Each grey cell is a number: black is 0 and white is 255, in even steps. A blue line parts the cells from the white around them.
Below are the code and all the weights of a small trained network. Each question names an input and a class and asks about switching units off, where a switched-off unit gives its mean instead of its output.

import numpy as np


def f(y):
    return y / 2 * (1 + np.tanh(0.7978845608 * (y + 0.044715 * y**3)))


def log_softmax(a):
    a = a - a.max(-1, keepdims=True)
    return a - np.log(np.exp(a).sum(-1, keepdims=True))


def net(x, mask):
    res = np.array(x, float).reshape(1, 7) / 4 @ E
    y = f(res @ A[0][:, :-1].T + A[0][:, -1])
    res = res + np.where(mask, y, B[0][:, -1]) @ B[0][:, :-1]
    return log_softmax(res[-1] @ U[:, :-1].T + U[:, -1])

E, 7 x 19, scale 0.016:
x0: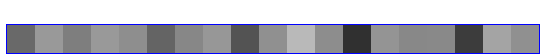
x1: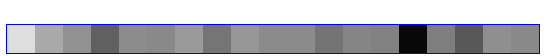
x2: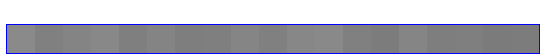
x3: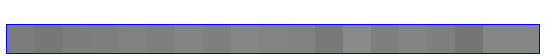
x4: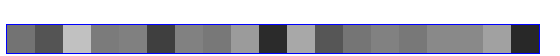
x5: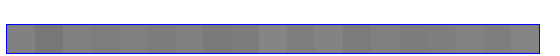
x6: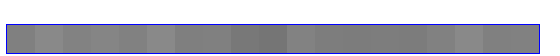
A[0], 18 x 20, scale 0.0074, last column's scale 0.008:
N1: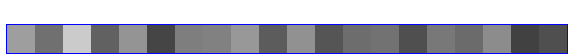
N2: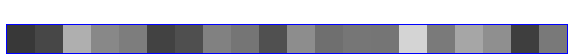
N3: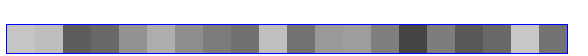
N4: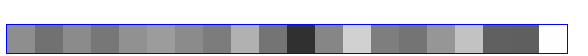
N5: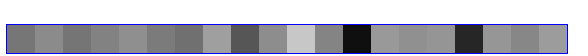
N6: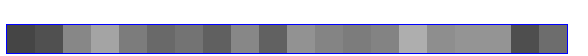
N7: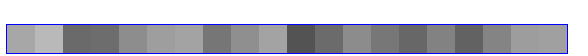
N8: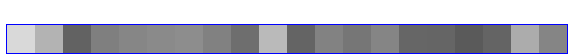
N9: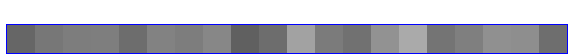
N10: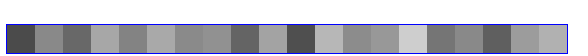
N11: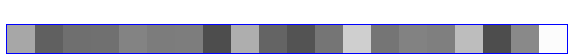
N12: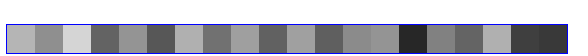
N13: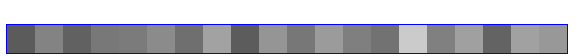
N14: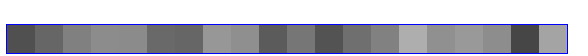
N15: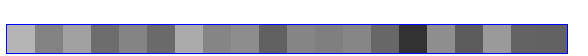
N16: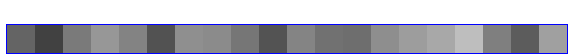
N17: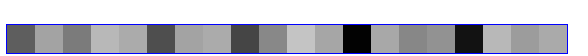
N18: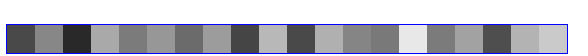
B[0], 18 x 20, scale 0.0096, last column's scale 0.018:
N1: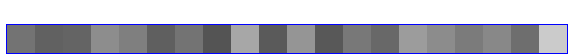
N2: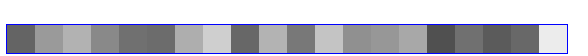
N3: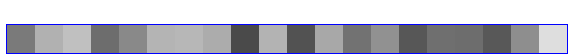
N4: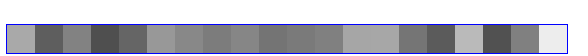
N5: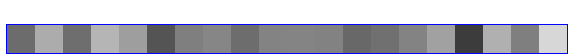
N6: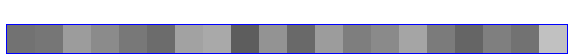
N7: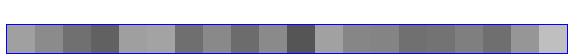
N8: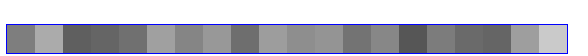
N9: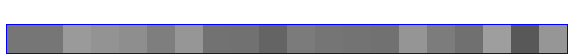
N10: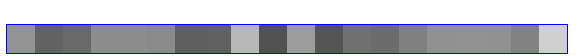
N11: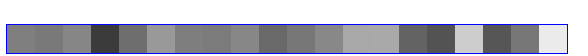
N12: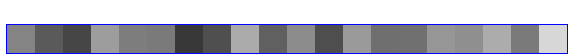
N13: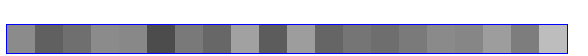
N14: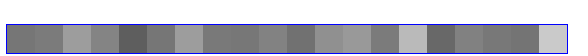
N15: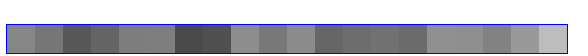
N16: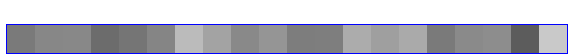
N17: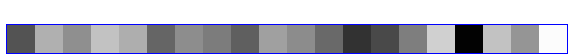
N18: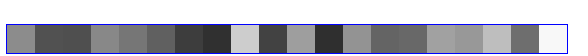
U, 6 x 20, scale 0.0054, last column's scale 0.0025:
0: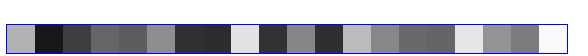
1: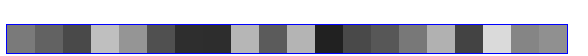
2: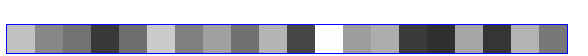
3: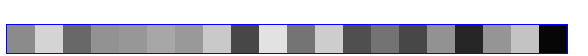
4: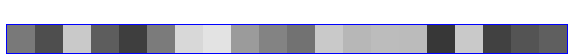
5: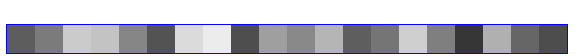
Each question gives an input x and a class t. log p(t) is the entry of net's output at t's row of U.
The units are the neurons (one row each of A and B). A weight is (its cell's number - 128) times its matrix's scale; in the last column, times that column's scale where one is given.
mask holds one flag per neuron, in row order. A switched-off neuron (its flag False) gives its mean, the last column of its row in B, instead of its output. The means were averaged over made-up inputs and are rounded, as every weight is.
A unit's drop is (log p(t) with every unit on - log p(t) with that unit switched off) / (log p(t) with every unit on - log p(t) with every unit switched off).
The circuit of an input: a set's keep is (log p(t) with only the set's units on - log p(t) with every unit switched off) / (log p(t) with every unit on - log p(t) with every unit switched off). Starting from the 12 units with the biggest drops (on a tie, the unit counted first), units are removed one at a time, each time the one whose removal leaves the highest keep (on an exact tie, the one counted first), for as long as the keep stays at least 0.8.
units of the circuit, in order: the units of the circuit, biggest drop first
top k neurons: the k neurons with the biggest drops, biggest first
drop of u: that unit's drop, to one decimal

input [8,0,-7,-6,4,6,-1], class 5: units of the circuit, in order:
N18
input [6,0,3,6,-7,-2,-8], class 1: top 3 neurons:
N18, N10, N2
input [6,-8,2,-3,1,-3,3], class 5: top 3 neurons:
N2, N6, N12
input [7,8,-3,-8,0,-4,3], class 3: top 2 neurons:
N18, N3
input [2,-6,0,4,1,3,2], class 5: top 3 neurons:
N2, N12, N6
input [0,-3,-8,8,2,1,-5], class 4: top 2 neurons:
N17, N5
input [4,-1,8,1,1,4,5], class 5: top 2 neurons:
N18, N12
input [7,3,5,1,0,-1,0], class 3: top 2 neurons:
N18, N10
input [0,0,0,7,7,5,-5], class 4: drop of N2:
0.4
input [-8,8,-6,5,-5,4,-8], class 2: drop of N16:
0.0
